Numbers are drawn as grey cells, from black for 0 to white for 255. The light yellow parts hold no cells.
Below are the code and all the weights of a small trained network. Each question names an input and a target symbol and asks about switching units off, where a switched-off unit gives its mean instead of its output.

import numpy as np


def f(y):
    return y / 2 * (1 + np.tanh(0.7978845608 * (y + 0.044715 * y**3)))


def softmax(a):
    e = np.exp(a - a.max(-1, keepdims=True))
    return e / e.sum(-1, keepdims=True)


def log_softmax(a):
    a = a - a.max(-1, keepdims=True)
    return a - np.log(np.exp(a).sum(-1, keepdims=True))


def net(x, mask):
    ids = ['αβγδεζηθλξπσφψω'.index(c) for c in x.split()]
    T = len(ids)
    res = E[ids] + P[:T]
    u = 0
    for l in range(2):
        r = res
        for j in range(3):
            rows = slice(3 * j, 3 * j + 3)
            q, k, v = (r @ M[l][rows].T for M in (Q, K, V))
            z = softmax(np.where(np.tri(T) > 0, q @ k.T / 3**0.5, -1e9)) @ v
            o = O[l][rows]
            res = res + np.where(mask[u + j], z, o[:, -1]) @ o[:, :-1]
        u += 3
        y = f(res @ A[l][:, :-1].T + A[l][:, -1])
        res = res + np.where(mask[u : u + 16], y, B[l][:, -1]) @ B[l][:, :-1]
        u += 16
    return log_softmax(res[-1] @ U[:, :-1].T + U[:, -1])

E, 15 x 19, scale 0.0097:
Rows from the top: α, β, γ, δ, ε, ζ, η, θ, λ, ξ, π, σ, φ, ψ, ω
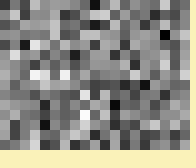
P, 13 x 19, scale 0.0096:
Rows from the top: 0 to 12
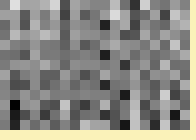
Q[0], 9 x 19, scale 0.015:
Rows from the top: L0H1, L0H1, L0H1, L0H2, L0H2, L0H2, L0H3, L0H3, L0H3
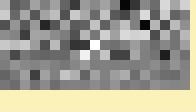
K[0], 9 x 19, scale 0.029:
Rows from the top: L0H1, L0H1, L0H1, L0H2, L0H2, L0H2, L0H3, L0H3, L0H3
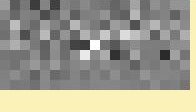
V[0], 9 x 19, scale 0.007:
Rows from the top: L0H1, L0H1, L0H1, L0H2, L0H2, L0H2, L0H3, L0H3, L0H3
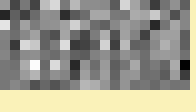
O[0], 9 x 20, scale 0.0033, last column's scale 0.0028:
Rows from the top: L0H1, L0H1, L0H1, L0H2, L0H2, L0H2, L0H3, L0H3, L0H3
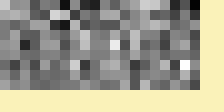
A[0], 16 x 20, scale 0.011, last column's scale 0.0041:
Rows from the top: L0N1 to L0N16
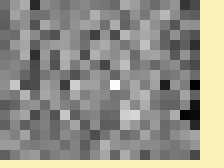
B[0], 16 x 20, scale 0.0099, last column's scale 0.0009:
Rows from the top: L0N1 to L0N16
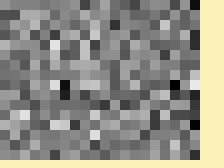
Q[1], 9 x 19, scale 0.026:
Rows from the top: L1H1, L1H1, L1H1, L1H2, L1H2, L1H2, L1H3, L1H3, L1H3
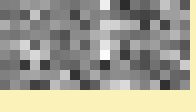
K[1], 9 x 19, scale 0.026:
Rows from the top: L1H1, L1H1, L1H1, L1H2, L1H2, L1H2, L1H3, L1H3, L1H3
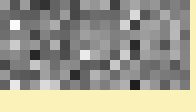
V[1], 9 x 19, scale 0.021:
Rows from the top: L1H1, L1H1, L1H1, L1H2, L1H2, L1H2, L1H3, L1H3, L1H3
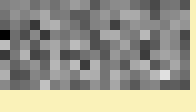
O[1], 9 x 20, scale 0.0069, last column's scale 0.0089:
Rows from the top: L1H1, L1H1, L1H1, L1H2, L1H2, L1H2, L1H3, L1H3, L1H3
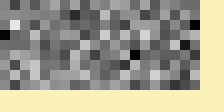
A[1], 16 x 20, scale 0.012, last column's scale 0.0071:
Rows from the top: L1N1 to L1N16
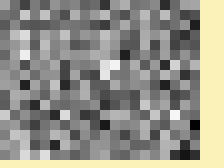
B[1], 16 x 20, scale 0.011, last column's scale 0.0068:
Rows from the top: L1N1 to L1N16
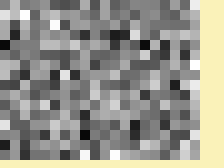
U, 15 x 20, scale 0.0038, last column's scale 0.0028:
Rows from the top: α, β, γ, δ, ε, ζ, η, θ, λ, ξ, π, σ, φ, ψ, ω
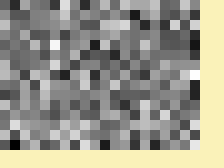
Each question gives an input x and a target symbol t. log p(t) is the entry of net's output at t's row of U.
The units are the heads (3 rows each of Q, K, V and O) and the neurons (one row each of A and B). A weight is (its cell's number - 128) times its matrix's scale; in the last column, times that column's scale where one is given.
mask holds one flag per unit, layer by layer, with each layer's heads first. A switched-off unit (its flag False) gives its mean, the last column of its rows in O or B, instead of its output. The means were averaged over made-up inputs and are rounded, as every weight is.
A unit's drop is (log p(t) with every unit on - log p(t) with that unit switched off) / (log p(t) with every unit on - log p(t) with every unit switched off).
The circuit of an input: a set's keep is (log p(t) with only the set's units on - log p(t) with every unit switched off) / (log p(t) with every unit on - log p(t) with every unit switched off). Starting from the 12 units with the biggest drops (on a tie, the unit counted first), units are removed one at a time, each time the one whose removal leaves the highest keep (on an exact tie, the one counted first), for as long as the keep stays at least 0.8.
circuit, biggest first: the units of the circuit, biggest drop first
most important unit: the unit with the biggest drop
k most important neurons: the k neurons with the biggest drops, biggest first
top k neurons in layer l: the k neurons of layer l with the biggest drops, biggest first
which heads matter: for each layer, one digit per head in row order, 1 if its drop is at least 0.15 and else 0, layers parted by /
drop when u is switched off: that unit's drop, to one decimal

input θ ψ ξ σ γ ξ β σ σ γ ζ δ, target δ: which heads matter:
000 / 010
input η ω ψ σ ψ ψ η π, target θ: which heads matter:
010 / 000
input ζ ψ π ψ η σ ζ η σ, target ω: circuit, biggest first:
[L1H2 L1H1]
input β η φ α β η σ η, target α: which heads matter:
001 / 001
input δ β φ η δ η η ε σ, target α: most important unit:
L1H2
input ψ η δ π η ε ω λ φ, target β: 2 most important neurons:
[L1N13 L1N15]
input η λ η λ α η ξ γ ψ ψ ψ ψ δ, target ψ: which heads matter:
000 / 100
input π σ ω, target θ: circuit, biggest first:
[L1H2 L1N1]
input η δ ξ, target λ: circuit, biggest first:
[L1N11 L1H3 L1N3]
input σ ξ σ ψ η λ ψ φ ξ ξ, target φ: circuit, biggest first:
[L1H3 L1H1]
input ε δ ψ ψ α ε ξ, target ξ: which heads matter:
000 / 001
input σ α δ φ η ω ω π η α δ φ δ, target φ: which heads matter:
000 / 101
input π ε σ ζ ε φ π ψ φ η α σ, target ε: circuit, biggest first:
[L1H2 L1N3]
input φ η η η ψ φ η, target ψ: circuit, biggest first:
[L1H1 L1N2]
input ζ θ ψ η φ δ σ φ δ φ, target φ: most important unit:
L1H3
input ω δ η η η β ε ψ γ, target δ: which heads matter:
000 / 010
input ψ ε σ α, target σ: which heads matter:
000 / 001
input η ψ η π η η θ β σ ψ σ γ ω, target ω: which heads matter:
000 / 000
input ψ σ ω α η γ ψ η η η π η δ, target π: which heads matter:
000 / 001
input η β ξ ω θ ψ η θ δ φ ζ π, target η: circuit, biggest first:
[L1H2]
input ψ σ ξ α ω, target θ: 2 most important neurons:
[L1N7 L0N9]
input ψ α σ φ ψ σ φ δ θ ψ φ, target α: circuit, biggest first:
[L1N12 L0N4]
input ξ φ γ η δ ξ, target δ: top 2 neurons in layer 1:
[L1N10 L1N3]
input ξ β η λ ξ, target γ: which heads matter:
010 / 000
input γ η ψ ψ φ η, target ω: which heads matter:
000 / 010
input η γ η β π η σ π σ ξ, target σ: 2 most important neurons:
[L1N11 L1N14]
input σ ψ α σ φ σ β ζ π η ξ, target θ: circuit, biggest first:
[L0H2 L1N7]
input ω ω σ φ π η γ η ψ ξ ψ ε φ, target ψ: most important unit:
L1N2
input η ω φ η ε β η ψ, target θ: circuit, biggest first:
[L0H2 L1N7 L0N9]
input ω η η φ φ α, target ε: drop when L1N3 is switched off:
0.2
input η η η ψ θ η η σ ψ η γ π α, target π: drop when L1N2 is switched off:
0.2
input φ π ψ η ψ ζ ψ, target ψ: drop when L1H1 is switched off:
0.5
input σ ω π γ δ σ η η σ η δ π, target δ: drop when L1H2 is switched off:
0.9
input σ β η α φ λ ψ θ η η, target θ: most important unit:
L1H1
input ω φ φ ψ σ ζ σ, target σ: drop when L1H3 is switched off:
0.8
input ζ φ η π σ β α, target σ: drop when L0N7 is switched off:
0.0
